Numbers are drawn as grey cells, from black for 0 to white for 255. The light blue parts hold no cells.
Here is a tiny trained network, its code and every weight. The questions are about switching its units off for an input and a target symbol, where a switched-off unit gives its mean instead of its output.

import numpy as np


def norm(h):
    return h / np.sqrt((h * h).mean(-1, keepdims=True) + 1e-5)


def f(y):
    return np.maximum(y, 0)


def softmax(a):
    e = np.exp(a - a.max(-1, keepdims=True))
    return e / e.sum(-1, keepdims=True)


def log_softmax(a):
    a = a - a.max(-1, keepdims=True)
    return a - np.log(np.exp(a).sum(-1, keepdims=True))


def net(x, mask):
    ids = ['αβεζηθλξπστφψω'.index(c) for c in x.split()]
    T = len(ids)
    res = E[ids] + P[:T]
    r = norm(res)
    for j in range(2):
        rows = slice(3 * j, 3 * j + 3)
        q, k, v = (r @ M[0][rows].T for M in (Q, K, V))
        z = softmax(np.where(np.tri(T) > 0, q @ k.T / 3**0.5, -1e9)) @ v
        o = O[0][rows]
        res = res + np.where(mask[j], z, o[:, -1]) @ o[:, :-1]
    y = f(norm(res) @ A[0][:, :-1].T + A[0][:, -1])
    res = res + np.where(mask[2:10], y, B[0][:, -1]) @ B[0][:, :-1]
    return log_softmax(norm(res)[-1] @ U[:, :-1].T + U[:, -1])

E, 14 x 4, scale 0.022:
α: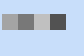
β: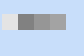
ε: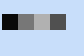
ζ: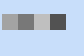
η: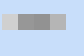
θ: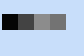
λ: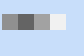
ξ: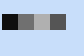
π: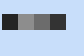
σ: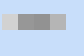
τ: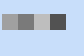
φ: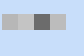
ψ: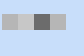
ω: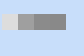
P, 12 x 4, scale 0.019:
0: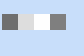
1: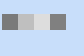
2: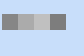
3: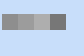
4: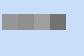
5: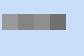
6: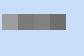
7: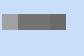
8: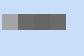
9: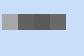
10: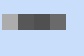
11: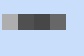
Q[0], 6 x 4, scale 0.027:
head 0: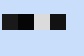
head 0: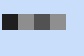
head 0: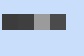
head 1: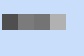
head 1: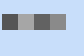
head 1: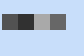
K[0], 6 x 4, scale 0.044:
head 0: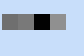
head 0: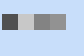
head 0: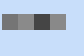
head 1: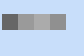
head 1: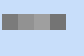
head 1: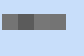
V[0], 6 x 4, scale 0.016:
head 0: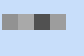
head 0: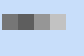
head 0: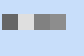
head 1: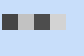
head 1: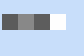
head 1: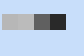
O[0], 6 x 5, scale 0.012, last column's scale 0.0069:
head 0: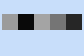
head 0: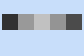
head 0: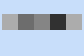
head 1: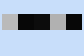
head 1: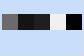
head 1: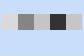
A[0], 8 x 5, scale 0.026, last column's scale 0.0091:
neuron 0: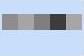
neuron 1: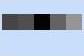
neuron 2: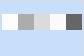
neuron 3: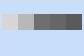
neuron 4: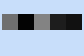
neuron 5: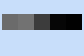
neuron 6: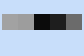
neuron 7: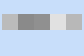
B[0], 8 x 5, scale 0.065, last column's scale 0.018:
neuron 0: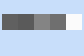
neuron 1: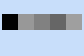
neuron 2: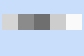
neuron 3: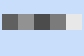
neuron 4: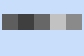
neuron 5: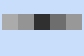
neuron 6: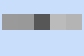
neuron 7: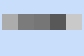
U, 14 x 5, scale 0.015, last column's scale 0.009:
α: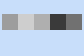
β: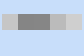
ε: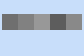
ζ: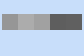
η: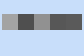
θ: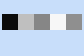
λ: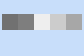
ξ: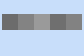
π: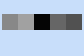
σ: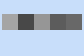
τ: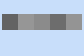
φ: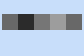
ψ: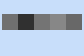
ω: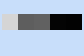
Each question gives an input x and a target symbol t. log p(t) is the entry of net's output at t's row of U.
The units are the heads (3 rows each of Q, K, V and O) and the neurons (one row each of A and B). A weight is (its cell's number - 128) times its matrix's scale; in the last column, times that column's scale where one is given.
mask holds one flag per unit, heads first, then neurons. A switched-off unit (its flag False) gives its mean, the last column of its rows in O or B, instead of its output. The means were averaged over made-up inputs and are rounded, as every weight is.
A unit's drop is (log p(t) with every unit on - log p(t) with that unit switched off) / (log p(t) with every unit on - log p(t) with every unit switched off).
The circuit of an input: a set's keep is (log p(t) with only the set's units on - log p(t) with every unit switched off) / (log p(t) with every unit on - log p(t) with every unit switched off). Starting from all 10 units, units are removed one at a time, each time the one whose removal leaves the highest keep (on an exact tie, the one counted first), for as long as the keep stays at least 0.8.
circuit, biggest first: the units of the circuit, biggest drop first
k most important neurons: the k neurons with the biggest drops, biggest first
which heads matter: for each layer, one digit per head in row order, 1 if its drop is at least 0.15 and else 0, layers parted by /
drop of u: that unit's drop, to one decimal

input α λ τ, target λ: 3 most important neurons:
neuron 3; neuron 7; neuron 2
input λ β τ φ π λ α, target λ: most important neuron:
neuron 3
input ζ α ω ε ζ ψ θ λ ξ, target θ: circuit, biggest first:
head 1; neuron 1
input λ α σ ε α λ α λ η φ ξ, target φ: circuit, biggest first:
head 0; neuron 4
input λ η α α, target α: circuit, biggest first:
head 1; neuron 6
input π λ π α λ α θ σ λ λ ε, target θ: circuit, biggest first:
neuron 7; head 0
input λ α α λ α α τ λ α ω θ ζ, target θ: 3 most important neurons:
neuron 7; neuron 5; neuron 2
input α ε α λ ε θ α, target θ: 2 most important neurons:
neuron 7; neuron 2
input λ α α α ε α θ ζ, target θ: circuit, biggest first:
neuron 7; head 0
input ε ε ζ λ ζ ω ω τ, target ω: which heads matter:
11
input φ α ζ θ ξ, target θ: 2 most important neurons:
neuron 7; neuron 0
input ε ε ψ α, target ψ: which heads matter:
10
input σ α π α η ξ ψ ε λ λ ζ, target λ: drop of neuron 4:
0.0
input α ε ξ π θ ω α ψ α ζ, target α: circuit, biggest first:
head 1
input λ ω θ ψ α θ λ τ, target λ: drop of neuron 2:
0.1
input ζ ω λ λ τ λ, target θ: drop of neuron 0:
0.2
